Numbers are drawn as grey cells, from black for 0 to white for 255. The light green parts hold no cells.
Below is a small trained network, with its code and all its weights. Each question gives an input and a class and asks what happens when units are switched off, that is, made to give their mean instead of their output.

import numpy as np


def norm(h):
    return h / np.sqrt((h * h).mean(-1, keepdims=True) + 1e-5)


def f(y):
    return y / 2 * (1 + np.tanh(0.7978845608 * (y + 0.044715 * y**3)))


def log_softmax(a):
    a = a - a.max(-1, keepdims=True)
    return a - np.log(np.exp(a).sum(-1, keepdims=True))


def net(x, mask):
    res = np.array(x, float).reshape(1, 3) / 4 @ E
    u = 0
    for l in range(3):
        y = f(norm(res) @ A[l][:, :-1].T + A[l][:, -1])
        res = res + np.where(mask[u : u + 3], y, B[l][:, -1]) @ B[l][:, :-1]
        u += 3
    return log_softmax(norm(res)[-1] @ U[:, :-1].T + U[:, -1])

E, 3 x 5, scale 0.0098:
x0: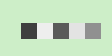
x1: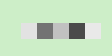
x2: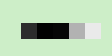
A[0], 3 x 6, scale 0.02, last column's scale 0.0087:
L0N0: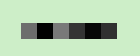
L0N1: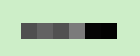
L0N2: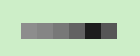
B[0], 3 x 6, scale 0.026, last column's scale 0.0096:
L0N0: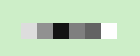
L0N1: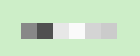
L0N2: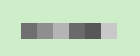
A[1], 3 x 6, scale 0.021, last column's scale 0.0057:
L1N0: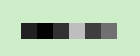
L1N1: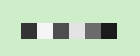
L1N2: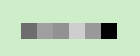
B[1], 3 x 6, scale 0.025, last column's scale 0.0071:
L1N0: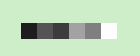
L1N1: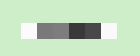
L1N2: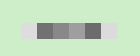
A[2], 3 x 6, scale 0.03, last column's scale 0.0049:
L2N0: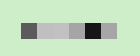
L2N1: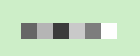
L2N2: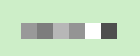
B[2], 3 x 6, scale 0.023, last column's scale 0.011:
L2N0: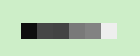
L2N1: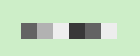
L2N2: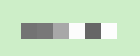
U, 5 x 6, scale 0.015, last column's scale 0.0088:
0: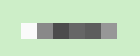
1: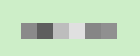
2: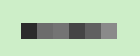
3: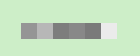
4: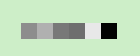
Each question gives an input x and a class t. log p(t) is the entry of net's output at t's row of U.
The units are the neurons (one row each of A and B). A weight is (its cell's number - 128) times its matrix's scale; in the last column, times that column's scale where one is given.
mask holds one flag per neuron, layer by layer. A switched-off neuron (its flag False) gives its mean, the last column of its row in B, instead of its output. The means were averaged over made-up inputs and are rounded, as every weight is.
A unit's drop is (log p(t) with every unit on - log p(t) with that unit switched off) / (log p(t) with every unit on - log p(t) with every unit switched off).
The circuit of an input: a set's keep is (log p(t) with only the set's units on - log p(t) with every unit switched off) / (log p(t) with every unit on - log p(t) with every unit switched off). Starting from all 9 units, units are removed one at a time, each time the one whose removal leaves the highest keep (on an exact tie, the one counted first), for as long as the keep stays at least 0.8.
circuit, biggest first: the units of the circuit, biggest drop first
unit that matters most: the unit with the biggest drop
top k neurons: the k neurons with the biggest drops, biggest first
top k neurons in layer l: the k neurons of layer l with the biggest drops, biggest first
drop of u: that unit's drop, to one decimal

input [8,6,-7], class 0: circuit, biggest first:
[L1N1 L2N2]
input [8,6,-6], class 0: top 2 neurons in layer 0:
[L0N1 L0N2]
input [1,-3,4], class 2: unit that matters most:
L1N0
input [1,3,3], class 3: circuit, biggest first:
[L1N1 L2N1]
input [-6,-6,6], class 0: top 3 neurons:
[L0N0 L2N0 L2N2]
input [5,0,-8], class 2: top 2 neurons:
[L2N0 L0N0]
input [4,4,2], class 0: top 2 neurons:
[L0N1 L0N0]
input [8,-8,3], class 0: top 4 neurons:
[L1N1 L1N2 L2N2 L2N0]
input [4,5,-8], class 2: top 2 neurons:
[L0N1 L2N0]
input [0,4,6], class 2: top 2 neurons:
[L0N1 L1N0]
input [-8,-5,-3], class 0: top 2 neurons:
[L0N0 L2N2]
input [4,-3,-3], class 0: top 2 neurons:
[L1N1 L1N2]
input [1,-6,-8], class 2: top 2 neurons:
[L2N0 L0N2]
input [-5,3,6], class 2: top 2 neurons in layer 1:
[L1N1 L1N2]
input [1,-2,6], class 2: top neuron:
[L1N0]
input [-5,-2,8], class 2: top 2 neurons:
[L2N1 L1N0]
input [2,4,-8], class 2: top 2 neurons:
[L0N1 L2N0]
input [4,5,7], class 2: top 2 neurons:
[L0N1 L1N0]
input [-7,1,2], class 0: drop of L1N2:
0.0
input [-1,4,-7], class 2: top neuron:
[L0N1]
